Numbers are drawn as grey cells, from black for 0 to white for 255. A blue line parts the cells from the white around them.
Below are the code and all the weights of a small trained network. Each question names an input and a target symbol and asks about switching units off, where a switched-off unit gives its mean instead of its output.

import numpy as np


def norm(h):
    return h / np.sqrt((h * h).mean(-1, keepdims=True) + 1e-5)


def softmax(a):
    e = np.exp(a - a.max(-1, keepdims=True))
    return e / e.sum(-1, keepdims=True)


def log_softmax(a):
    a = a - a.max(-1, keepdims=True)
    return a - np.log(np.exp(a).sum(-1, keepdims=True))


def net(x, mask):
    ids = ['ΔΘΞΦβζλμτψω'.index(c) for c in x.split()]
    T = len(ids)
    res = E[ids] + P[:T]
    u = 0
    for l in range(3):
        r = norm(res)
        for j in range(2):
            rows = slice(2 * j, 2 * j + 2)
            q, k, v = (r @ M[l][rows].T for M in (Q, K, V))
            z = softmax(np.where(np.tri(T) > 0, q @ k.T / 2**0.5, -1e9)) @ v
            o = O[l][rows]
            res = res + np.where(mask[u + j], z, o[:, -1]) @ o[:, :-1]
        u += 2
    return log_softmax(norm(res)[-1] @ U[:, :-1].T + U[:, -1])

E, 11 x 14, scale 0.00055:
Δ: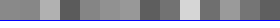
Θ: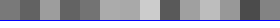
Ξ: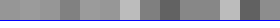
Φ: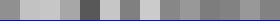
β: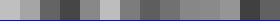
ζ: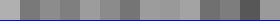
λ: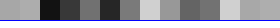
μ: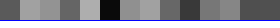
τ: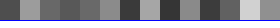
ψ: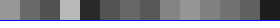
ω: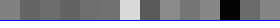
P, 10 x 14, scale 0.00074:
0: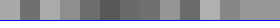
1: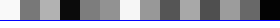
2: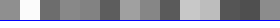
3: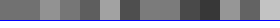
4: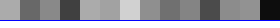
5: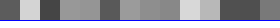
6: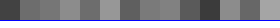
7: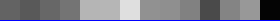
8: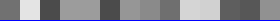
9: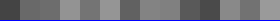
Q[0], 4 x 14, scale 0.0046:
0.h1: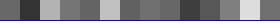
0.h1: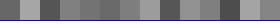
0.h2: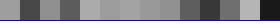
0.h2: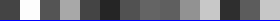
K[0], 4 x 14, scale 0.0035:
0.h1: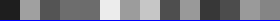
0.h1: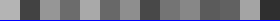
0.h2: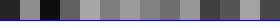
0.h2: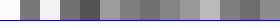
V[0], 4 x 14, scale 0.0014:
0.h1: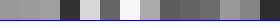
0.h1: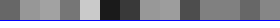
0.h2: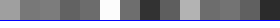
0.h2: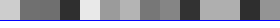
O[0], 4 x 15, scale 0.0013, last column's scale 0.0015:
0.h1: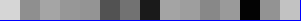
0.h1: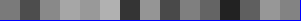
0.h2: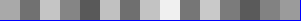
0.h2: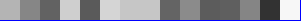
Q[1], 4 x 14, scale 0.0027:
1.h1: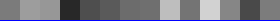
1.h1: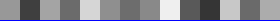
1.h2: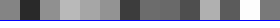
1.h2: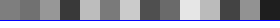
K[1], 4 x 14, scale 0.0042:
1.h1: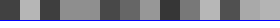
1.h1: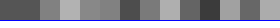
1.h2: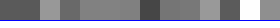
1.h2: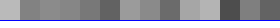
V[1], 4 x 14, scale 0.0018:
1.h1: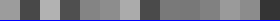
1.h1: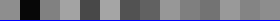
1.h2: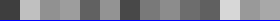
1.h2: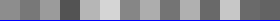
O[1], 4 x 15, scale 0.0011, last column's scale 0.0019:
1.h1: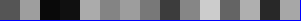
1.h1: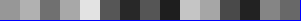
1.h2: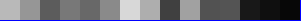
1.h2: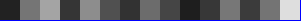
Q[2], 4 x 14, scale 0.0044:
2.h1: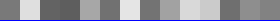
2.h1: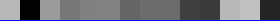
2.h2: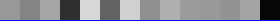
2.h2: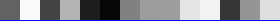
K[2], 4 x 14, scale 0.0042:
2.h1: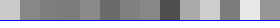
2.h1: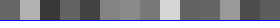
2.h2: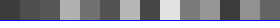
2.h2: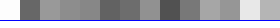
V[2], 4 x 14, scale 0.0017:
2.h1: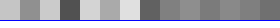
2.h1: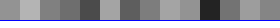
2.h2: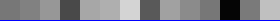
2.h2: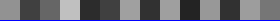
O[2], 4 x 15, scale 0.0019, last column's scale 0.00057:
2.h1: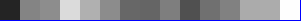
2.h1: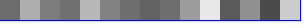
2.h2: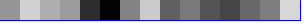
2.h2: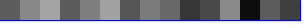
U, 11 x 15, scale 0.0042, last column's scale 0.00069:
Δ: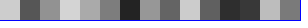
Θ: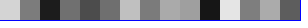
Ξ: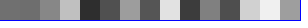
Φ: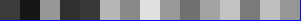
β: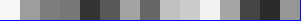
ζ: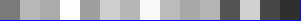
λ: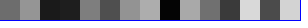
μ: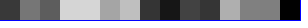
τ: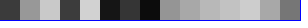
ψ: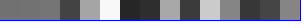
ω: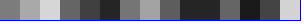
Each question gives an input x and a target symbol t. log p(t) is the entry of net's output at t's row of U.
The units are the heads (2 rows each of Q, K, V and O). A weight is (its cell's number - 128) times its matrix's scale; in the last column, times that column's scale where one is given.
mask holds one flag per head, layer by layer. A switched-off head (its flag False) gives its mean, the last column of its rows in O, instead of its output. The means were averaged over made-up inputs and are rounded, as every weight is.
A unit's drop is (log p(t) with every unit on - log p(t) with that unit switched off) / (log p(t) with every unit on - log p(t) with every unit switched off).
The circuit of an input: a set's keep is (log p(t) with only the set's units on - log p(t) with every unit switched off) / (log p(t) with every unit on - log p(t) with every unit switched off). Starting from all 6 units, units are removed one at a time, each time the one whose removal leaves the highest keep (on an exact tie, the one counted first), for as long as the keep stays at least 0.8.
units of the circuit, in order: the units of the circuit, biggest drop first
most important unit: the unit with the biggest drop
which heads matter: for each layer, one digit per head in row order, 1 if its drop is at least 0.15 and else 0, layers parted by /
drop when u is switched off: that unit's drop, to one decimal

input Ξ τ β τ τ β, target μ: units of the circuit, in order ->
2.h1, 0.h2
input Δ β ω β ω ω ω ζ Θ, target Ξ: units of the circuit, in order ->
1.h1, 2.h1, 1.h2
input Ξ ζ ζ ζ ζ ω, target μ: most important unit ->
0.h2
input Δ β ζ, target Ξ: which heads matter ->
00 / 10 / 10
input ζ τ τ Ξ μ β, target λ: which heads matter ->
11 / 00 / 00
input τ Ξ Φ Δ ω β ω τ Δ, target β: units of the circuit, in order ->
2.h1, 0.h1
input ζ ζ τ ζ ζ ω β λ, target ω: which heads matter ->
00 / 00 / 01
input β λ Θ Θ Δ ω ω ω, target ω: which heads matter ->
00 / 00 / 01
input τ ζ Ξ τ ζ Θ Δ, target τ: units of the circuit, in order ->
2.h2, 0.h2
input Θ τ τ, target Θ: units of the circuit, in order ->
2.h1, 0.h1, 1.h1
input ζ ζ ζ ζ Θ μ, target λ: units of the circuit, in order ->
0.h1, 0.h2, 2.h1
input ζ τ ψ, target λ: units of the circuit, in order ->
0.h1, 0.h2
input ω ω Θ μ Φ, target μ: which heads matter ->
11 / 01 / 10
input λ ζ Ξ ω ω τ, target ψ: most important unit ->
2.h2
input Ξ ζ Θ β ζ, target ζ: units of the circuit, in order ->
0.h2, 2.h1
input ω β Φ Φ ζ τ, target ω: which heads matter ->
00 / 01 / 01
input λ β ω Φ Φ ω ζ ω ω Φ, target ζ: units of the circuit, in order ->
2.h2, 2.h1
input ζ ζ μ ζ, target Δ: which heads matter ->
00 / 10 / 01
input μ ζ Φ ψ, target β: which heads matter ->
00 / 00 / 10
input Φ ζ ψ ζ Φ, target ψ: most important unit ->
2.h2
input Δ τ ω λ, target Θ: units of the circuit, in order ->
1.h2, 2.h2
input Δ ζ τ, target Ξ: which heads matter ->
01 / 10 / 10
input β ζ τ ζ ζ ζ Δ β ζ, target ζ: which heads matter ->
01 / 00 / 00
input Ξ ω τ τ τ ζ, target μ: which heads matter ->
01 / 00 / 11
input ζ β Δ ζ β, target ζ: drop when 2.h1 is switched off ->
0.3
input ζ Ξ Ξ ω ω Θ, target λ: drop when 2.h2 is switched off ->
0.0
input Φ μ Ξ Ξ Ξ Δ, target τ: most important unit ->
0.h2
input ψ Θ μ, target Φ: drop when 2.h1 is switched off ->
0.1
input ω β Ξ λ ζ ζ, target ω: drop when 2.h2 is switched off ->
0.9
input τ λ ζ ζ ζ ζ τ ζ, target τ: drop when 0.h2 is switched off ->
0.8
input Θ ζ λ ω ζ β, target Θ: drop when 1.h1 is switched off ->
0.2
